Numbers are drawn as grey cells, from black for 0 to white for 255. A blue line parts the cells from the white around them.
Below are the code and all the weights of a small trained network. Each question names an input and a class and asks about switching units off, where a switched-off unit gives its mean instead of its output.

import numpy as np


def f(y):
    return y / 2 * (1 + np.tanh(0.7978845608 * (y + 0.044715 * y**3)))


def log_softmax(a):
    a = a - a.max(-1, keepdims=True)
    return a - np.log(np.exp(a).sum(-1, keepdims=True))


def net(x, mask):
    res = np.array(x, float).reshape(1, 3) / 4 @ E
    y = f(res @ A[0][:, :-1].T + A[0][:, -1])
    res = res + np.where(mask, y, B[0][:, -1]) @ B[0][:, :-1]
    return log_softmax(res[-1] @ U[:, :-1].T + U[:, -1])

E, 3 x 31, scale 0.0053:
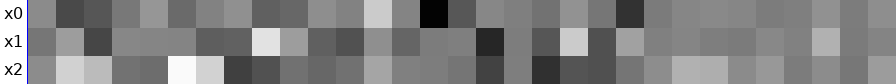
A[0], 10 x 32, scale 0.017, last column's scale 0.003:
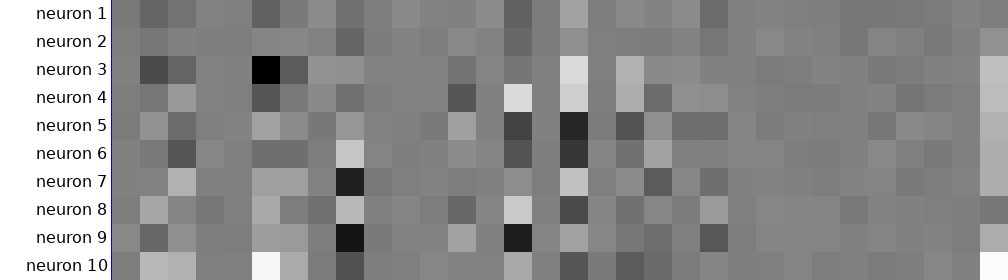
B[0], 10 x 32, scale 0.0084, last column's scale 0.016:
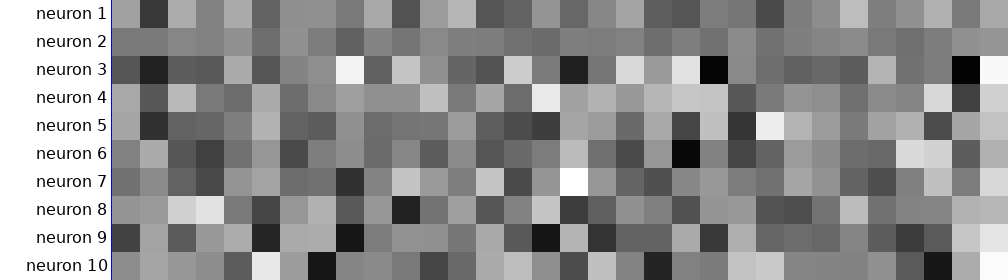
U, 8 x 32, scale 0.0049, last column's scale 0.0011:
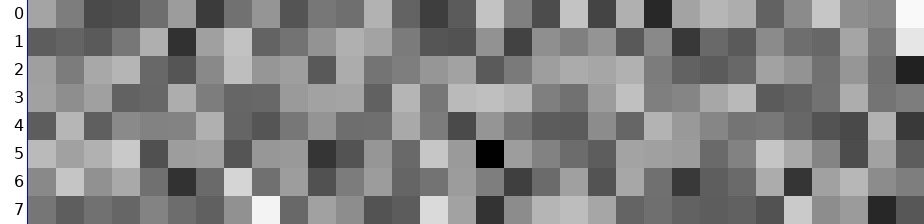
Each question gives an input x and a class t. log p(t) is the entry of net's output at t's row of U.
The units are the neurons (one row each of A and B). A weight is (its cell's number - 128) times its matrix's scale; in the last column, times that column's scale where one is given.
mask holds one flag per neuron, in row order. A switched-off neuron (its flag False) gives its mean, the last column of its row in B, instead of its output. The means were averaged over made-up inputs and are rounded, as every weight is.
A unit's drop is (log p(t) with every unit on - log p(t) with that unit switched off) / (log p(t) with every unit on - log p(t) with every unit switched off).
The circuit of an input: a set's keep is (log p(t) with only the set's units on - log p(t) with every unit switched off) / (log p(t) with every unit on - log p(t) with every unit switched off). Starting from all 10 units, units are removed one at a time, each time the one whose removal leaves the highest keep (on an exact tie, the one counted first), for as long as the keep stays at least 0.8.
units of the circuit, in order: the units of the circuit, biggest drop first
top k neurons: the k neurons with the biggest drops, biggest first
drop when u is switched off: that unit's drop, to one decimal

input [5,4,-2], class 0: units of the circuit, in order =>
(neuron 6)
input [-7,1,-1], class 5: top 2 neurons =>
(neuron 3; neuron 7)
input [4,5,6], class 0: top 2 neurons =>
(neuron 5; neuron 6)
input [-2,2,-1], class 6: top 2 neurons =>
(neuron 3; neuron 10)
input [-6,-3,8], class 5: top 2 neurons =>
(neuron 10; neuron 8)
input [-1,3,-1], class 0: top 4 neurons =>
(neuron 3; neuron 10; neuron 9; neuron 6)
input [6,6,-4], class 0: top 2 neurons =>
(neuron 6; neuron 5)
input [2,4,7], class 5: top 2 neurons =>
(neuron 10; neuron 7)
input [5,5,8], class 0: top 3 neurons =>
(neuron 5; neuron 6; neuron 3)
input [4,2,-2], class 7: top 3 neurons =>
(neuron 7; neuron 9; neuron 3)
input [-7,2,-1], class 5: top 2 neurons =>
(neuron 3; neuron 7)
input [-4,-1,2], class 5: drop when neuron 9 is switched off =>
0.2
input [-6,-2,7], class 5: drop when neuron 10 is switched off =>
0.1
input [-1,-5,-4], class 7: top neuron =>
(neuron 3)
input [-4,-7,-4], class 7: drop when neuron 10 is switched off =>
0.0
